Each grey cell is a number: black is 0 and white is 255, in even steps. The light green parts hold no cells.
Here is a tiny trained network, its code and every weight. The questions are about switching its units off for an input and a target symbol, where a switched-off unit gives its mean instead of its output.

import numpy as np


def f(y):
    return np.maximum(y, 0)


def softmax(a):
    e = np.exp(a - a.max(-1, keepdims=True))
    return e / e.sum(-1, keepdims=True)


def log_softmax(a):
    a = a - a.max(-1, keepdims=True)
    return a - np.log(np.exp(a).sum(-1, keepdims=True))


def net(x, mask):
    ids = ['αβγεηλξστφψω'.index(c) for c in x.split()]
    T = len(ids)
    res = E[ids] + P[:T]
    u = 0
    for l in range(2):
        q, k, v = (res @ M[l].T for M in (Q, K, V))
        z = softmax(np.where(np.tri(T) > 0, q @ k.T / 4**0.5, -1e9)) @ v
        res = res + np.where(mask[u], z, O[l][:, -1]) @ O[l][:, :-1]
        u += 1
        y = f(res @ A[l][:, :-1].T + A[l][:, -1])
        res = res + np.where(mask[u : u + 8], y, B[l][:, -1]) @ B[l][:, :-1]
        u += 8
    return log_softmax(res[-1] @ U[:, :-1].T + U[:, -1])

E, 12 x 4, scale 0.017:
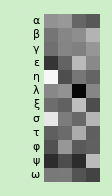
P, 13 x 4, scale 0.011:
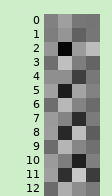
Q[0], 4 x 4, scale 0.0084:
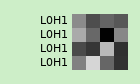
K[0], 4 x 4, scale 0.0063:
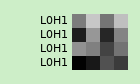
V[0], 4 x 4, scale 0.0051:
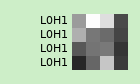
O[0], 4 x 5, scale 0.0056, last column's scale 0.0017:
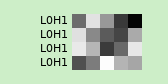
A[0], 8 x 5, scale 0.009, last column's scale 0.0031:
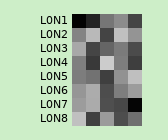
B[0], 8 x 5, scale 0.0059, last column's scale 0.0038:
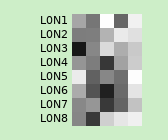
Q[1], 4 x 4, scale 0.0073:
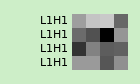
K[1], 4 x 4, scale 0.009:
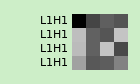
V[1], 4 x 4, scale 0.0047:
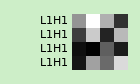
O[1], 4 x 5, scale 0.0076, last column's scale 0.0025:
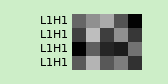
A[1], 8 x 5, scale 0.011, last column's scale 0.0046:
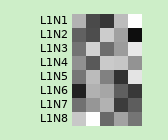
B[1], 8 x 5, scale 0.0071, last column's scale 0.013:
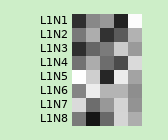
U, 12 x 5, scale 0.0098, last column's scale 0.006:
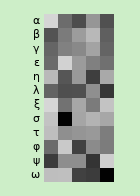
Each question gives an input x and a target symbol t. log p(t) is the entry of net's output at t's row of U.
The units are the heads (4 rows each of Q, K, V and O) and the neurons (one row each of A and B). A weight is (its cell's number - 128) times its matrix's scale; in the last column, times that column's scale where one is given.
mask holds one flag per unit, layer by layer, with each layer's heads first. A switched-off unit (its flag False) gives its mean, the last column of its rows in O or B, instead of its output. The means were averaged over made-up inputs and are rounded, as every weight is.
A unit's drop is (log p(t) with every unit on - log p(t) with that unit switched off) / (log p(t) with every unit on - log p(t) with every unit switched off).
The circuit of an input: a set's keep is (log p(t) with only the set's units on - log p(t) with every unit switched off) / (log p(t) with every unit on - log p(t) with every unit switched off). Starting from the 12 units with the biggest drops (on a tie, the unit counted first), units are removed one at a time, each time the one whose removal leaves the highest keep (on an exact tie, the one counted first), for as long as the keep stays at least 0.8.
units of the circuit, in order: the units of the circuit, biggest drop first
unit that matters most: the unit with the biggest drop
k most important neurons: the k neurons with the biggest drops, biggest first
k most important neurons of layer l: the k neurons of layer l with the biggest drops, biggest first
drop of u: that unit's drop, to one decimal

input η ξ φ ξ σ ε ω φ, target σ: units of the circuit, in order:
(L1H1, L1N8, L0N2)
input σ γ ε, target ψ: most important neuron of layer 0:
(L0N4)
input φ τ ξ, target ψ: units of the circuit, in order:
(L1N4, L1N2, L1N5)
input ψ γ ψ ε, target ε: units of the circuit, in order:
(L1N6, L0N5, L0N6, L1H1)
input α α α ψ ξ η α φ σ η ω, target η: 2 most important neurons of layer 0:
(L0N8, L0N5)
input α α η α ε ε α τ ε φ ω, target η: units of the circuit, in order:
(L1H1, L1N1, L0N8)
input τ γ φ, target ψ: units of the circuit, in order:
(L1N5, L1N8)
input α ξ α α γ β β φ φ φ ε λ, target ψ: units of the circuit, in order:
(L1N1, L1N5)
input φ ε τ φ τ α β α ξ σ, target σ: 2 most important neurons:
(L1N8, L1N2)
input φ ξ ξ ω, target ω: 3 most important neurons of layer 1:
(L1N5, L1N8, L1N3)
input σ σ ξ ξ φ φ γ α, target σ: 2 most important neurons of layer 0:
(L0N2, L0N5)
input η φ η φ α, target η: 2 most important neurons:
(L1N1, L0N6)
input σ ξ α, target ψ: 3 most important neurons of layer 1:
(L1N1, L1N4, L1N5)
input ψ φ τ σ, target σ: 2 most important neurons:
(L1N8, L0N1)
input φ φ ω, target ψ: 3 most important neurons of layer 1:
(L1N5, L1N8, L1N7)
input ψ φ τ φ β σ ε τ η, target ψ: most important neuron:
(L1N4)
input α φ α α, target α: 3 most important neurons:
(L1N5, L1N8, L1N1)
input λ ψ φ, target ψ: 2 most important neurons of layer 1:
(L1N1, L1N5)
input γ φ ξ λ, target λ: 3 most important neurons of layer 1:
(L1N8, L1N1, L1N3)
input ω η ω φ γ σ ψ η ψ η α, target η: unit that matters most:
L1N1
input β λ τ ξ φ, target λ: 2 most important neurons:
(L1N8, L0N2)
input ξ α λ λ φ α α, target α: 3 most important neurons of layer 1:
(L1N5, L1N8, L1N4)
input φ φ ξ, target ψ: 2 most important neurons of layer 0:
(L0N4, L0N8)
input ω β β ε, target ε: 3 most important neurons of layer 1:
(L1N6, L1N8, L1N2)
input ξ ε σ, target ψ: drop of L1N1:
0.5
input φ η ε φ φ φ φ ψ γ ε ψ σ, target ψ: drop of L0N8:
0.1
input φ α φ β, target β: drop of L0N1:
0.1
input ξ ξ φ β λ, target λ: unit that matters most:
L1N8
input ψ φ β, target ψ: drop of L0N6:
0.0
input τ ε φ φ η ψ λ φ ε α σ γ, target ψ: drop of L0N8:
0.1
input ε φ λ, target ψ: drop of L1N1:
0.9
